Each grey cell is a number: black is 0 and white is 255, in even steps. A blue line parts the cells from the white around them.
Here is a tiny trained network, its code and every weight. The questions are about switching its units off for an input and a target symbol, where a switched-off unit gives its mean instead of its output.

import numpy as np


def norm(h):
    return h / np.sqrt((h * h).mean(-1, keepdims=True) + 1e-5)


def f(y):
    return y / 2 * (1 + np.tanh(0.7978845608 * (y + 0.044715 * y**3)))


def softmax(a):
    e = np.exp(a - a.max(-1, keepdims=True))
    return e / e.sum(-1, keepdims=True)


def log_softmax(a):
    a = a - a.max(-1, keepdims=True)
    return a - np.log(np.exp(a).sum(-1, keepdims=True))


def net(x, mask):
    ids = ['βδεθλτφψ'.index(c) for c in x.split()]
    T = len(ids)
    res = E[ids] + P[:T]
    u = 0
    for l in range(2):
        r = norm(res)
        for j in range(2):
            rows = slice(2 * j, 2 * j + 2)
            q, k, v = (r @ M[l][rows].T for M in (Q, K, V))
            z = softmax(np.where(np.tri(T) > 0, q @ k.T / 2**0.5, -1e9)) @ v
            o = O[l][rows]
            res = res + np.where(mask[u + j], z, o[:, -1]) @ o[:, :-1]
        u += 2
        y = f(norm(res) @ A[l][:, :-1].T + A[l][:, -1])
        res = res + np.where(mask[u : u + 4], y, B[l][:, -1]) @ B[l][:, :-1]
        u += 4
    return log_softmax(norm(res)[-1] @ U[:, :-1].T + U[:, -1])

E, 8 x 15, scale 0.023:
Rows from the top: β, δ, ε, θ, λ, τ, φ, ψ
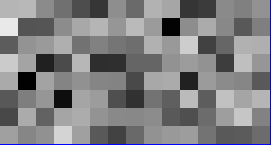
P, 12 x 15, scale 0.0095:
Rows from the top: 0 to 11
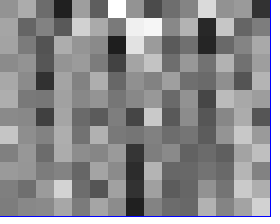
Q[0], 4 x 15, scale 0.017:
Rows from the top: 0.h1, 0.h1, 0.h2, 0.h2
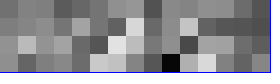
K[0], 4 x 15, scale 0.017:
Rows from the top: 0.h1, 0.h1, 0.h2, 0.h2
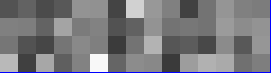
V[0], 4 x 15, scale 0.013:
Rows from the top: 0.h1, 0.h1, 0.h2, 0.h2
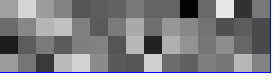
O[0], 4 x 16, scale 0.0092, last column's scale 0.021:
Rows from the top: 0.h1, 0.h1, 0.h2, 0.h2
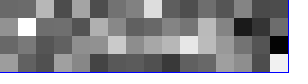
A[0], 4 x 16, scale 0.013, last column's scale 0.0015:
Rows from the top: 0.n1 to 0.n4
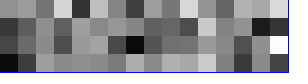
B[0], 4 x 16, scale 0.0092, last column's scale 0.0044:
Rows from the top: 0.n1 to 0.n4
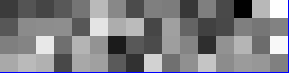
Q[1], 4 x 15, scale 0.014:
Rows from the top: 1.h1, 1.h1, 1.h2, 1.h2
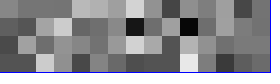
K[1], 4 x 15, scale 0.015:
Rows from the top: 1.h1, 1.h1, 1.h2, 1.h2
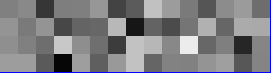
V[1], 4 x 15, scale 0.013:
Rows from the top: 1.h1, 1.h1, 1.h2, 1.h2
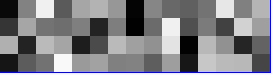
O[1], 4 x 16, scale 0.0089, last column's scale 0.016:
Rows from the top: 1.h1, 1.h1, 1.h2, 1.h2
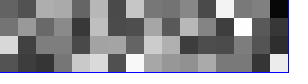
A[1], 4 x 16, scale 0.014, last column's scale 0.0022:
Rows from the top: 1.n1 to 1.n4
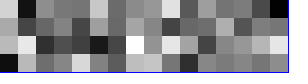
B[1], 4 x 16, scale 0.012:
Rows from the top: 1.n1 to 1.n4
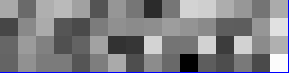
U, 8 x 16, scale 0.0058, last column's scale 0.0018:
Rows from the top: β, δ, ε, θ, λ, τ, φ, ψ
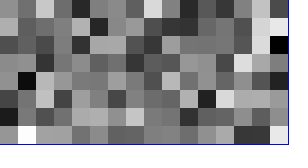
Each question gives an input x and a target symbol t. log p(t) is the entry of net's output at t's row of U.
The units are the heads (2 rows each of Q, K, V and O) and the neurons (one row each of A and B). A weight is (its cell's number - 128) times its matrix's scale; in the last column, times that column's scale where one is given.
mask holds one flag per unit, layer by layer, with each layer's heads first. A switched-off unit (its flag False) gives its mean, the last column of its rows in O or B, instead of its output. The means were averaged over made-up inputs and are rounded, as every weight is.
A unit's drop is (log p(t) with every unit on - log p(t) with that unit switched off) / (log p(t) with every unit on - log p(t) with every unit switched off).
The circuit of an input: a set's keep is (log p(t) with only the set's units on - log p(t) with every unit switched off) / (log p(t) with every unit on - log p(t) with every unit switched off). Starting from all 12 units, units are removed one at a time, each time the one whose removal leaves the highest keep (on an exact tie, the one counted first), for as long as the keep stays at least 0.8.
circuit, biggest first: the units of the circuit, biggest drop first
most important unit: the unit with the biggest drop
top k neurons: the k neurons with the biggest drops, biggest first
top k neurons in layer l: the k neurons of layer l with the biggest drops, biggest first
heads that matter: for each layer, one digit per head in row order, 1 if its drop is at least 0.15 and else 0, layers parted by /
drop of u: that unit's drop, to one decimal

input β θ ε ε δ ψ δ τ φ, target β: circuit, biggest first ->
(0.h1 1.n4)
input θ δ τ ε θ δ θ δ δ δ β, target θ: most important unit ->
1.h1
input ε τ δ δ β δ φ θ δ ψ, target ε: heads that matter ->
11 / 00
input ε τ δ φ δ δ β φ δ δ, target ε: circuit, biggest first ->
(0.h1 0.n1)
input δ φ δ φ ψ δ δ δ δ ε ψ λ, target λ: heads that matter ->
10 / 01
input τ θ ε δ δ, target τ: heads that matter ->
01 / 10
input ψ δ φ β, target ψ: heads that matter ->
10 / 00
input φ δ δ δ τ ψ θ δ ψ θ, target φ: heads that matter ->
01 / 01
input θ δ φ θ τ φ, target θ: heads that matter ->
01 / 10
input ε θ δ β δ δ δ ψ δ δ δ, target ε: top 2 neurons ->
(0.n1 1.n2)
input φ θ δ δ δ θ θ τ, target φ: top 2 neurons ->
(1.n4 0.n2)
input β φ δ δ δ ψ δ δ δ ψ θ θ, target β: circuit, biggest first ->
(0.h2 1.h2)
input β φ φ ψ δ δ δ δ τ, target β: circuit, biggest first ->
(1.h2 0.h2)
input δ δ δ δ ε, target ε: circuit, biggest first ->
(0.h1)
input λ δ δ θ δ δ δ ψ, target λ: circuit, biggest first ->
(1.h2 1.n1)
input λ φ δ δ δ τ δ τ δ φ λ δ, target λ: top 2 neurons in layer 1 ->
(1.n1 1.n2)
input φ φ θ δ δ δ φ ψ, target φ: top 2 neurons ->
(1.n4 0.n1)
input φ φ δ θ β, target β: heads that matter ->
10 / 00
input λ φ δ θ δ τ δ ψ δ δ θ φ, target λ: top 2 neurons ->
(1.n1 0.n2)
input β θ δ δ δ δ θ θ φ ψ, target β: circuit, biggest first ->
(1.h2)
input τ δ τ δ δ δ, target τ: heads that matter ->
00 / 10
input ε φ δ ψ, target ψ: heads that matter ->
10 / 00
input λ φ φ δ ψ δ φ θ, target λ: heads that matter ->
00 / 01
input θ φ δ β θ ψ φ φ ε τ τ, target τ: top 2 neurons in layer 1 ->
(1.n4 1.n3)
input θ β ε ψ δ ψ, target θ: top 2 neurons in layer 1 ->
(1.n4 1.n2)
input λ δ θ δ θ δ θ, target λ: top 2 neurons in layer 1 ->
(1.n1 1.n2)
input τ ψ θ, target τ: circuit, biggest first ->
(1.h1)
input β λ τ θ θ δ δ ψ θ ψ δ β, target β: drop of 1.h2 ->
0.2
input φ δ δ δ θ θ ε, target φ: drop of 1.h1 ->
0.0
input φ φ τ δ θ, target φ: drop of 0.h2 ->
0.2
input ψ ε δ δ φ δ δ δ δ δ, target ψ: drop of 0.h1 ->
1.1
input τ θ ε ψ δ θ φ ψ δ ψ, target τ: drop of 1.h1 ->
0.5
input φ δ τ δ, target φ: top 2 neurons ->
(0.n2 1.n4)
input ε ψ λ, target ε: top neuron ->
(0.n1)
